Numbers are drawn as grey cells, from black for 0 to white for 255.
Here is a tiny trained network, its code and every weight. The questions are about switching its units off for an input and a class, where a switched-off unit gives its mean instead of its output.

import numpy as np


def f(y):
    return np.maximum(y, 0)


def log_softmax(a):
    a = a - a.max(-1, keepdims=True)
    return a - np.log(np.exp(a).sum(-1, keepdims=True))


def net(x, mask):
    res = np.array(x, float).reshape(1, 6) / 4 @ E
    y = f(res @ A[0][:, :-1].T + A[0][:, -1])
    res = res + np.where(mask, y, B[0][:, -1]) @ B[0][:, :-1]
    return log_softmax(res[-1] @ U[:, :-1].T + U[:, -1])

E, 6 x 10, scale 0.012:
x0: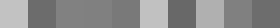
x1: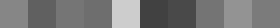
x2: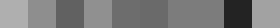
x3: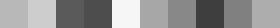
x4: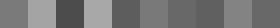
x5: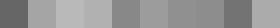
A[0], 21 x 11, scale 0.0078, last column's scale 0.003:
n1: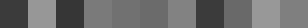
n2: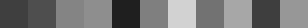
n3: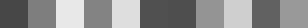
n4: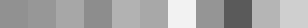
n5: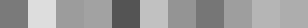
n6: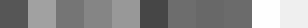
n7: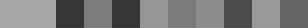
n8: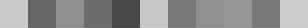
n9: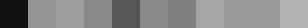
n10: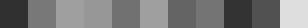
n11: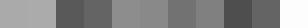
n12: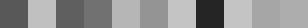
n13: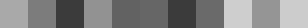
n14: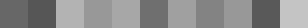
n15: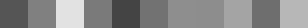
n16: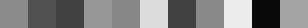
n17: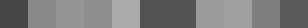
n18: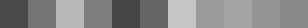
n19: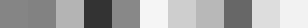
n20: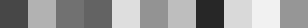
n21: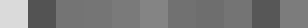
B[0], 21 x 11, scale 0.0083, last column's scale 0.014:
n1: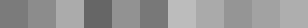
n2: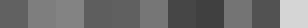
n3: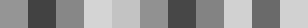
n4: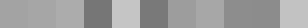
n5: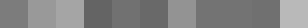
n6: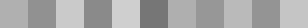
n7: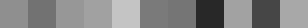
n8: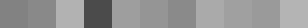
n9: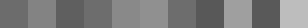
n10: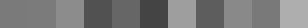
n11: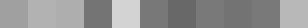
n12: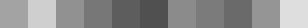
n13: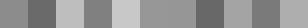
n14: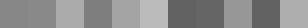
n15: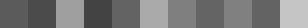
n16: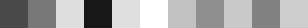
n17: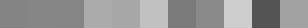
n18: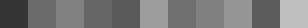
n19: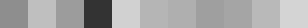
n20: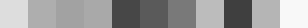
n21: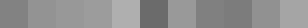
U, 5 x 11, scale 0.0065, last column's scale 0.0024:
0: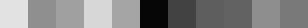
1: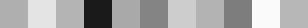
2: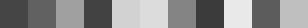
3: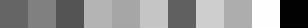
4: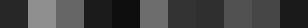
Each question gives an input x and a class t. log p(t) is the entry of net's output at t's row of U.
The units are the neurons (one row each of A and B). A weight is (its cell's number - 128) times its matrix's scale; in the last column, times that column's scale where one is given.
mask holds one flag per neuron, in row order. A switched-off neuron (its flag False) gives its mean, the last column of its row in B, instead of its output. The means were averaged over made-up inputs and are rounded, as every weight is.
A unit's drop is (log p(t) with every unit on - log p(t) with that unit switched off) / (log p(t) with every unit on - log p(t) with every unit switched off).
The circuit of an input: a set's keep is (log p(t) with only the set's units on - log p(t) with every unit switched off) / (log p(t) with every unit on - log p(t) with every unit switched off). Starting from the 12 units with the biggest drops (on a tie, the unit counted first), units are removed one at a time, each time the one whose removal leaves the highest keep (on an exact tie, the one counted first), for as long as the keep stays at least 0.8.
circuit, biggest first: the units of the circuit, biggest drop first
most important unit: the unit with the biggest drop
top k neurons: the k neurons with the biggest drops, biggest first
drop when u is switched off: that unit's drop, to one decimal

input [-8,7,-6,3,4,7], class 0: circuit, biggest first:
[n3 n20]
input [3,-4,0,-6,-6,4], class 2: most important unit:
n19
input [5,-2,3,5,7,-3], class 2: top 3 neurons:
[n20 n7 n19]
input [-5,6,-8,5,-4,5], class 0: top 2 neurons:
[n3 n20]
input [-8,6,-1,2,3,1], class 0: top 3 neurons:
[n16 n19 n3]
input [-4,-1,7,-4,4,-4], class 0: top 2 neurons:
[n16 n15]
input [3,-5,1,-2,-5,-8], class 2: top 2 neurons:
[n20 n12]
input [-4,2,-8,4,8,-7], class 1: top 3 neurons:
[n20 n12 n1]
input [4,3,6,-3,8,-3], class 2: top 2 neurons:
[n20 n12]
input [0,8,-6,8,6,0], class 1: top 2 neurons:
[n20 n16]
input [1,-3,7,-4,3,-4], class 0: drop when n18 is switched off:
0.2
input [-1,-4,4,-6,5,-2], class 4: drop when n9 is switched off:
0.0
